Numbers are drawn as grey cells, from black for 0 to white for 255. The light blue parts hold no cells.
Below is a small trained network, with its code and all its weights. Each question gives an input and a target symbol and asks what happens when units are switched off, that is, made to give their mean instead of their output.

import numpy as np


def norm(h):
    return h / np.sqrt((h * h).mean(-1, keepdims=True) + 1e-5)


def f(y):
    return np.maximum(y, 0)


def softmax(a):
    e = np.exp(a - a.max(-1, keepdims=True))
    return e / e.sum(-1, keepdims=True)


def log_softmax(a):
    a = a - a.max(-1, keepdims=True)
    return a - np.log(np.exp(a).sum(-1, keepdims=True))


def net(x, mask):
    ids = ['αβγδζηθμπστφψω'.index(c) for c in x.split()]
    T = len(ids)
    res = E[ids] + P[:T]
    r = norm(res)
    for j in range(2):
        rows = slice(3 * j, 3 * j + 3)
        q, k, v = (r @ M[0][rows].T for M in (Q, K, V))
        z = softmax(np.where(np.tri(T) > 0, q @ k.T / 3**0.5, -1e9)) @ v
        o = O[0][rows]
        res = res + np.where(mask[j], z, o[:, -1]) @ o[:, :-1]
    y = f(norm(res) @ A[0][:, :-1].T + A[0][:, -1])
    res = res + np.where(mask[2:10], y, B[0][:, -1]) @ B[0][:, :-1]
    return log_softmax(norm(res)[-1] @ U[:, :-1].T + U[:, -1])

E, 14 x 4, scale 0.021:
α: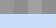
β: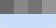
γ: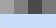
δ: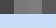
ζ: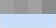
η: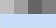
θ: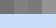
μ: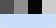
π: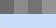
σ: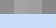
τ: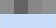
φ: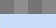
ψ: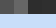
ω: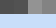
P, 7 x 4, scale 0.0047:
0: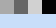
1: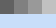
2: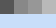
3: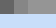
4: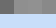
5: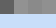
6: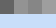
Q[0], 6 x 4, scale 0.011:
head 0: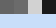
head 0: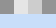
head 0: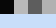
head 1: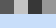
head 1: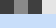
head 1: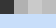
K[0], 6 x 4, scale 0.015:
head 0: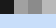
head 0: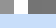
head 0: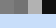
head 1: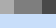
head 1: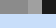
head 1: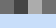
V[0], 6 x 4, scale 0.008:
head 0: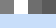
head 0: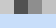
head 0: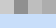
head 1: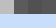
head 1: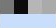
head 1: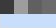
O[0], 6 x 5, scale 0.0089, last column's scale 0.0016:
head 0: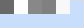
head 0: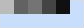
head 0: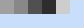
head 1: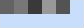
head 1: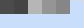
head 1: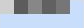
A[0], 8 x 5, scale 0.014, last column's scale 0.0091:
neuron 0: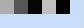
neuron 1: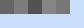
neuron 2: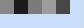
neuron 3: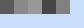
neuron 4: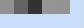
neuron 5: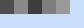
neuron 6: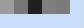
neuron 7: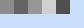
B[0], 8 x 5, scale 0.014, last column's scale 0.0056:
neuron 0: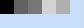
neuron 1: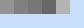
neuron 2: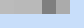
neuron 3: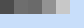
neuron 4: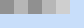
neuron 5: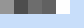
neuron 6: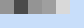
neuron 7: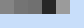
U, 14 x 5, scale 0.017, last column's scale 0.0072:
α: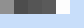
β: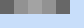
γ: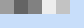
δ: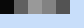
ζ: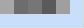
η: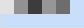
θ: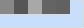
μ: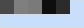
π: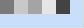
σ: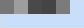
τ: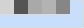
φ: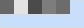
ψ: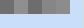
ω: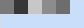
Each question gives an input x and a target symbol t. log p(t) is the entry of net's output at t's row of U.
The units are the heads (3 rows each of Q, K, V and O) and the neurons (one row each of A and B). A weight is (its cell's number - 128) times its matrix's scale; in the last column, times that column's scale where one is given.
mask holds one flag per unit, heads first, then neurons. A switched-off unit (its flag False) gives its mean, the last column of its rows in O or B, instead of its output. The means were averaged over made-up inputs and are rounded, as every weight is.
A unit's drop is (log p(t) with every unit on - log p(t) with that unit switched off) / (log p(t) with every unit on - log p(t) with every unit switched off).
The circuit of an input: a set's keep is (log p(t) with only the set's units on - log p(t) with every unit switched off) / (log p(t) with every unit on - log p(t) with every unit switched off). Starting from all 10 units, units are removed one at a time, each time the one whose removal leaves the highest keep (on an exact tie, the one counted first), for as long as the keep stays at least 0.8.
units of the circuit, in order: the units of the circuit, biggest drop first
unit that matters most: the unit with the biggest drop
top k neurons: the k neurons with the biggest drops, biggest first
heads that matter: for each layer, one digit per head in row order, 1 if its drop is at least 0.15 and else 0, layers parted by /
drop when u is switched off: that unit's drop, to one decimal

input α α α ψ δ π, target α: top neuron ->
[neuron 5]
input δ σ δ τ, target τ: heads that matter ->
10
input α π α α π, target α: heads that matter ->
10
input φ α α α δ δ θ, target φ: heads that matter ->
11
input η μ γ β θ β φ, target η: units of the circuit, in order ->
[head 1; head 0; neuron 6; neuron 5]
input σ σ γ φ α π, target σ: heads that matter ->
00
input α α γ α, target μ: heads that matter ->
11
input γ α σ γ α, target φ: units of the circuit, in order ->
[head 0; neuron 6]
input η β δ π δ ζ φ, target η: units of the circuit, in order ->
[head 1; head 0; neuron 6]
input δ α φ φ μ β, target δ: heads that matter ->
10
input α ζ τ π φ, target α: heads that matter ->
10
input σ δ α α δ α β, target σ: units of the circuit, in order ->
[head 0; neuron 5]
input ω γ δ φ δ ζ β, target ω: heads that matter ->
11
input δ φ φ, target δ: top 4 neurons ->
[neuron 7; neuron 4; neuron 2; neuron 6]
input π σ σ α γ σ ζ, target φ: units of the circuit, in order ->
[head 0]
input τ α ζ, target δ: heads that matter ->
01
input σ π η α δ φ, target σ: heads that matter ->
00
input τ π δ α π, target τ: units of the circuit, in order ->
[head 0; neuron 2]
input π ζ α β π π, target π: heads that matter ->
11
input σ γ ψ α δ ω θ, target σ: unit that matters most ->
head 0
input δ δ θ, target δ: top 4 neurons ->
[neuron 7; neuron 4; neuron 6; neuron 2]
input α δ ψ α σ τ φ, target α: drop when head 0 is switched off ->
0.1
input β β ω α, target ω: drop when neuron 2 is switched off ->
0.2
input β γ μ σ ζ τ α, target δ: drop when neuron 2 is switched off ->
0.2
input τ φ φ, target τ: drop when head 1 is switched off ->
0.1
